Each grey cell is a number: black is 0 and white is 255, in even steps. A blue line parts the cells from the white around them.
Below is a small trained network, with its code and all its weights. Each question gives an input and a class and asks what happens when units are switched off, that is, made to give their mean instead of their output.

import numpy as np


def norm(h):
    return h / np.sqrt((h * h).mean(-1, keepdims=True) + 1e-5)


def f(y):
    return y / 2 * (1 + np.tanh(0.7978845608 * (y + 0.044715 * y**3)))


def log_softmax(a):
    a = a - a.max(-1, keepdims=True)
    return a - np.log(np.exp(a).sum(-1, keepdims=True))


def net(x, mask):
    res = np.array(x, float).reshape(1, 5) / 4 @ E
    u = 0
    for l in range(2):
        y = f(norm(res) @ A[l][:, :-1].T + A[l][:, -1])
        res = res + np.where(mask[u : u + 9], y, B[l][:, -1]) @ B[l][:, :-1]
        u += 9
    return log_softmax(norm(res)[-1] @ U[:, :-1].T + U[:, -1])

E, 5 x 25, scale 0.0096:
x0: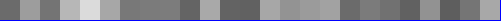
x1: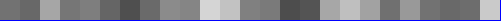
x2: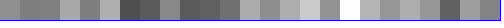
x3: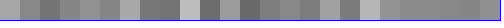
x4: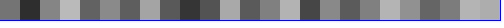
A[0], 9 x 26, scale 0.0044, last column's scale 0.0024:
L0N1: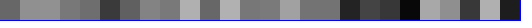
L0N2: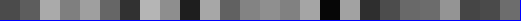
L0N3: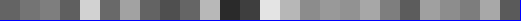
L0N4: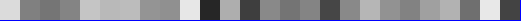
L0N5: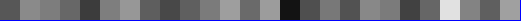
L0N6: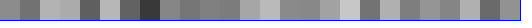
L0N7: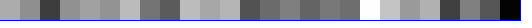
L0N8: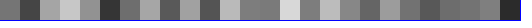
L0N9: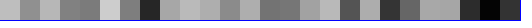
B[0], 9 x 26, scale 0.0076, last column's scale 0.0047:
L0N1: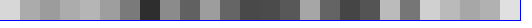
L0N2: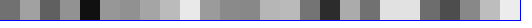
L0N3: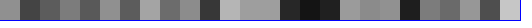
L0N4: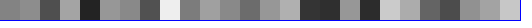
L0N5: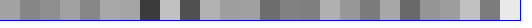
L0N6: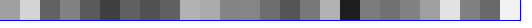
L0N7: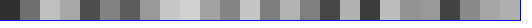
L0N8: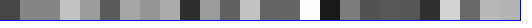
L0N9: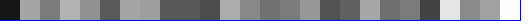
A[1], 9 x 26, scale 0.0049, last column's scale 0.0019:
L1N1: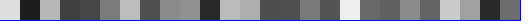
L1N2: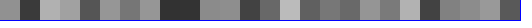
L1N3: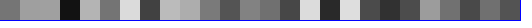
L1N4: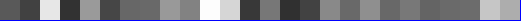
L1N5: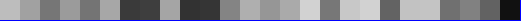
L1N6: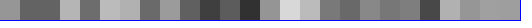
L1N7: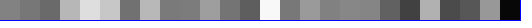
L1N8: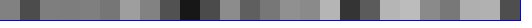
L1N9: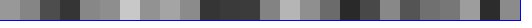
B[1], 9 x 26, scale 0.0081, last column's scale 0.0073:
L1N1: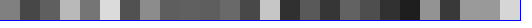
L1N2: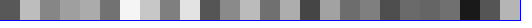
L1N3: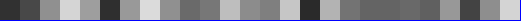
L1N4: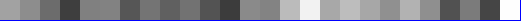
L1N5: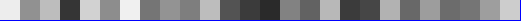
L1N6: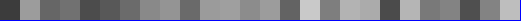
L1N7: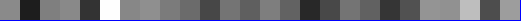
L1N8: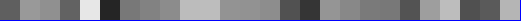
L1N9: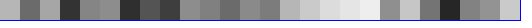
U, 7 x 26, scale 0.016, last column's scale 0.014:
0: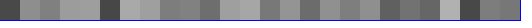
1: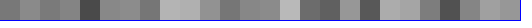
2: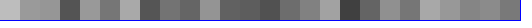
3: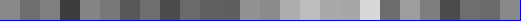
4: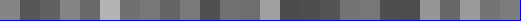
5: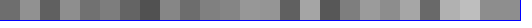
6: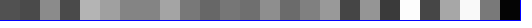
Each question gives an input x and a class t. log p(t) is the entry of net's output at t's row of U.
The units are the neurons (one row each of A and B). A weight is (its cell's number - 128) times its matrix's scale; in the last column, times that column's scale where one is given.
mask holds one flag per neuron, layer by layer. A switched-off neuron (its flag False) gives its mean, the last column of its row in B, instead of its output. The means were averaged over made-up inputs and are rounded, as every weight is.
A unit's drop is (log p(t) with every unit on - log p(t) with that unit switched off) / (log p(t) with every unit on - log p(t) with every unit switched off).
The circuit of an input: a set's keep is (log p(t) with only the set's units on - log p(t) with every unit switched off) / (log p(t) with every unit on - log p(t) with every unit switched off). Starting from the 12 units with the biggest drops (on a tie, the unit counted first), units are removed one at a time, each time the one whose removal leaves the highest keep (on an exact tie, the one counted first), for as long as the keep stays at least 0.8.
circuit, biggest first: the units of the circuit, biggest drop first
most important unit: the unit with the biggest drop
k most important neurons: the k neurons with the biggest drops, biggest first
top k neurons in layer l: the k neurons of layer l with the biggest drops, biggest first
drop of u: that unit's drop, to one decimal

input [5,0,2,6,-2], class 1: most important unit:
L0N4
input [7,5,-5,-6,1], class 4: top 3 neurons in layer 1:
L1N7, L1N9, L1N5
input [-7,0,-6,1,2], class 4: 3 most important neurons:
L1N1, L1N5, L0N6
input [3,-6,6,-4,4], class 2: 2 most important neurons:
L1N5, L1N4
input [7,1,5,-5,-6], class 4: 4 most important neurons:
L1N7, L0N3, L0N8, L1N2
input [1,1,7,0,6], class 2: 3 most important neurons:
L1N5, L0N9, L0N6
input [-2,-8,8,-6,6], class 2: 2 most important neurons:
L1N5, L1N4
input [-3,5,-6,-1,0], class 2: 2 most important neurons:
L0N1, L0N5
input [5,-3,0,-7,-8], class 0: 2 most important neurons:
L1N3, L0N9
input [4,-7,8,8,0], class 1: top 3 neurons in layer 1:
L1N6, L1N4, L1N8
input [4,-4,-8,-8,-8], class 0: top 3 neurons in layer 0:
L0N4, L0N9, L0N6
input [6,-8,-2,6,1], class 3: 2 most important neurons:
L1N9, L0N2
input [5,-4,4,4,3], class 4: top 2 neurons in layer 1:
L1N7, L1N4
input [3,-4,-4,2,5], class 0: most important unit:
L1N8
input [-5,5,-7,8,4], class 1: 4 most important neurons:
L0N4, L0N7, L1N5, L0N6
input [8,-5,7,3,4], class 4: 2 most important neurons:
L1N7, L0N3
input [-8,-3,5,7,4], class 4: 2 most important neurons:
L1N1, L0N2
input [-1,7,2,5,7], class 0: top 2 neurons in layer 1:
L1N2, L1N9
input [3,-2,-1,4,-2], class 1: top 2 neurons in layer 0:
L0N4, L0N7
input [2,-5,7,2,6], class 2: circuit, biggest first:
L1N5
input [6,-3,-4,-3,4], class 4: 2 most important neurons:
L1N7, L0N3
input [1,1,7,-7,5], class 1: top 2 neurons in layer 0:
L0N2, L0N1
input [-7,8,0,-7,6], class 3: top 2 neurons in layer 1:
L1N4, L1N3
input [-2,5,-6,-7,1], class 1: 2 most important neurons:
L0N2, L1N5
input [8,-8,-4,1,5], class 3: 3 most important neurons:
L1N9, L1N6, L1N1
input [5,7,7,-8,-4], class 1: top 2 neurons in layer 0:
L0N2, L0N1
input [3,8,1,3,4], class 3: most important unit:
L1N4
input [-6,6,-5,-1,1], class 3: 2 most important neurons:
L1N4, L0N3
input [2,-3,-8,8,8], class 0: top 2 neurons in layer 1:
L1N8, L1N6
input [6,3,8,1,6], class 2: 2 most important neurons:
L1N5, L0N9
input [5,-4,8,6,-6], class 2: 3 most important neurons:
L1N5, L0N2, L0N8
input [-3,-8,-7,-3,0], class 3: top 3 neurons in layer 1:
L1N9, L1N5, L1N6
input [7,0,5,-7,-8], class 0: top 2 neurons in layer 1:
L1N3, L1N1
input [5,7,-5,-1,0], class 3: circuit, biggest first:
L1N4
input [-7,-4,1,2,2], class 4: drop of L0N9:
0.0
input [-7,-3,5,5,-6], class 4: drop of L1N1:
1.7
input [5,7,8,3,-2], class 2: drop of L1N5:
0.7
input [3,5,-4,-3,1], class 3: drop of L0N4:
0.1
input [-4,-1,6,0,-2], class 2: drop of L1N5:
0.2
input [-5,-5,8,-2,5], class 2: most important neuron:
L1N5
